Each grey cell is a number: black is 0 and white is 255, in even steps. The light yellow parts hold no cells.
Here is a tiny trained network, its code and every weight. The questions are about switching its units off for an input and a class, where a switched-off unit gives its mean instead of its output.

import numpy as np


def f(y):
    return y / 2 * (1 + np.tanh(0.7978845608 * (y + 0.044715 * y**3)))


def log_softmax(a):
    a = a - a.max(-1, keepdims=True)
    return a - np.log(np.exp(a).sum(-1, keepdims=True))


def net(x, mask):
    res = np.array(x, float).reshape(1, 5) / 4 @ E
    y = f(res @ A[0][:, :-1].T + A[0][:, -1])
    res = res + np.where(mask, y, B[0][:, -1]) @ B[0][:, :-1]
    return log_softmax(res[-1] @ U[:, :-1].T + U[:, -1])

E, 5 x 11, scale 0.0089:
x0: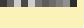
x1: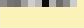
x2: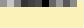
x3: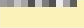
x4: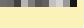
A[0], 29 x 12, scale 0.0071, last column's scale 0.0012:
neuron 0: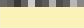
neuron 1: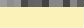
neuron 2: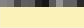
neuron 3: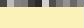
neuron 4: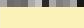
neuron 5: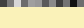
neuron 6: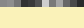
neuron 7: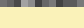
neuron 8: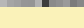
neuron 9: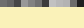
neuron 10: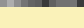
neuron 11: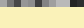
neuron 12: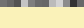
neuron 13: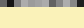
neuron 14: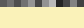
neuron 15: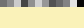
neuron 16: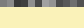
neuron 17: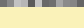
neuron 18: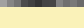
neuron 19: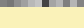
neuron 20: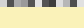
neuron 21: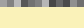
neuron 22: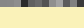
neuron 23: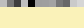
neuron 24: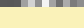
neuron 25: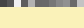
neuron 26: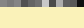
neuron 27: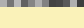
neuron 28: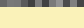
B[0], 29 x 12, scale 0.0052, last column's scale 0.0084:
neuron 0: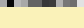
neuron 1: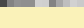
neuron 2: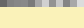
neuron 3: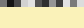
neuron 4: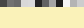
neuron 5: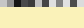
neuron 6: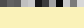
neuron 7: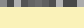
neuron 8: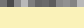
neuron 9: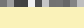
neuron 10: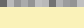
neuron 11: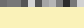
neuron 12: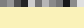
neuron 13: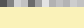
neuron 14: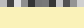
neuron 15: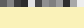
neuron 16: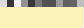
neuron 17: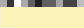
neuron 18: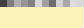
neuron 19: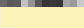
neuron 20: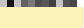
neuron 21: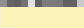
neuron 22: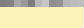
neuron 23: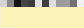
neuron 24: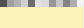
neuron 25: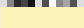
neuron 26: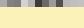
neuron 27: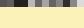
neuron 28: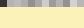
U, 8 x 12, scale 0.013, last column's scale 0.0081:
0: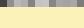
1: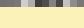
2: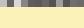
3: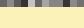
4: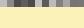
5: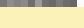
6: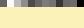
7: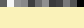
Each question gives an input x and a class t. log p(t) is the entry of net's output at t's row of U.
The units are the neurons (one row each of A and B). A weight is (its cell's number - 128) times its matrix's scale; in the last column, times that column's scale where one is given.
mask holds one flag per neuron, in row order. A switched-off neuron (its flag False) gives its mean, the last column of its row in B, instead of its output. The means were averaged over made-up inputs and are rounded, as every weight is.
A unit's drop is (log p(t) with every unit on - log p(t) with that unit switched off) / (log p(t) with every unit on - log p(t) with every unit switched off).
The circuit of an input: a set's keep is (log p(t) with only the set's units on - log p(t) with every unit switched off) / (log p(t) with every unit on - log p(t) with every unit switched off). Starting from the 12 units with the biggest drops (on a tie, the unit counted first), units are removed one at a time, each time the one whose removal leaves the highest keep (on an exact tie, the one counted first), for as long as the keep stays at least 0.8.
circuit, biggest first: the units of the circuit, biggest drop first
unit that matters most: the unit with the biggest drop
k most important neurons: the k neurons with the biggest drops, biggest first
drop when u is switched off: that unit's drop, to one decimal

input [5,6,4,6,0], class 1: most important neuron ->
[neuron 4]
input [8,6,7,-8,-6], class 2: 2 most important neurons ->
[neuron 0; neuron 14]
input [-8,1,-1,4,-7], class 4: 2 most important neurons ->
[neuron 23; neuron 12]
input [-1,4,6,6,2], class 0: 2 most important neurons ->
[neuron 28; neuron 1]
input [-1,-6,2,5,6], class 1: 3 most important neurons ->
[neuron 6; neuron 3; neuron 26]
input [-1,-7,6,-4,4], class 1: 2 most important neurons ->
[neuron 6; neuron 3]
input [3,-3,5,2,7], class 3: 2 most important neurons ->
[neuron 12; neuron 11]
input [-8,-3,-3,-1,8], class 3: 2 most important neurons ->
[neuron 12; neuron 11]
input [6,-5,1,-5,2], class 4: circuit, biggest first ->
[neuron 5; neuron 25]
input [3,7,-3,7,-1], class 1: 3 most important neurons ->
[neuron 4; neuron 19; neuron 14]
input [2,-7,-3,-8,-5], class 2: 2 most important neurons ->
[neuron 14; neuron 16]
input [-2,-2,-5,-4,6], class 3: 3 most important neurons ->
[neuron 12; neuron 11; neuron 18]
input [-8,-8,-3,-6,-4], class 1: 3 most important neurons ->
[neuron 3; neuron 6; neuron 25]
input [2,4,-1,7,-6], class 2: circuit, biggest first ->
[neuron 20]
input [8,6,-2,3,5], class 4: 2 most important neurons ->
[neuron 25; neuron 5]
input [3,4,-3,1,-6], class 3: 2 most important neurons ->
[neuron 15; neuron 27]
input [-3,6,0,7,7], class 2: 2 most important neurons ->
[neuron 20; neuron 17]
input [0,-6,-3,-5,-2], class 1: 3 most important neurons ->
[neuron 3; neuron 6; neuron 20]
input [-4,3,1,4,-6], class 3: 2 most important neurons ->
[neuron 15; neuron 27]
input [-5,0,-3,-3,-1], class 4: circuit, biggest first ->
[neuron 23]
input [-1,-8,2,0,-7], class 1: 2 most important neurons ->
[neuron 3; neuron 6]
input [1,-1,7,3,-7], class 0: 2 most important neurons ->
[neuron 18; neuron 1]
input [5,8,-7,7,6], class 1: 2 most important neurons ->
[neuron 19; neuron 4]
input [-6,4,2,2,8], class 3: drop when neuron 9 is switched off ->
0.1
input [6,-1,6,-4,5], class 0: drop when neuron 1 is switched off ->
0.1
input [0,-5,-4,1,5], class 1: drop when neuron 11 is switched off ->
-0.2
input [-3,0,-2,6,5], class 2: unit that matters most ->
neuron 20
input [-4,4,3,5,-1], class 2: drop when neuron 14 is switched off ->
-0.1
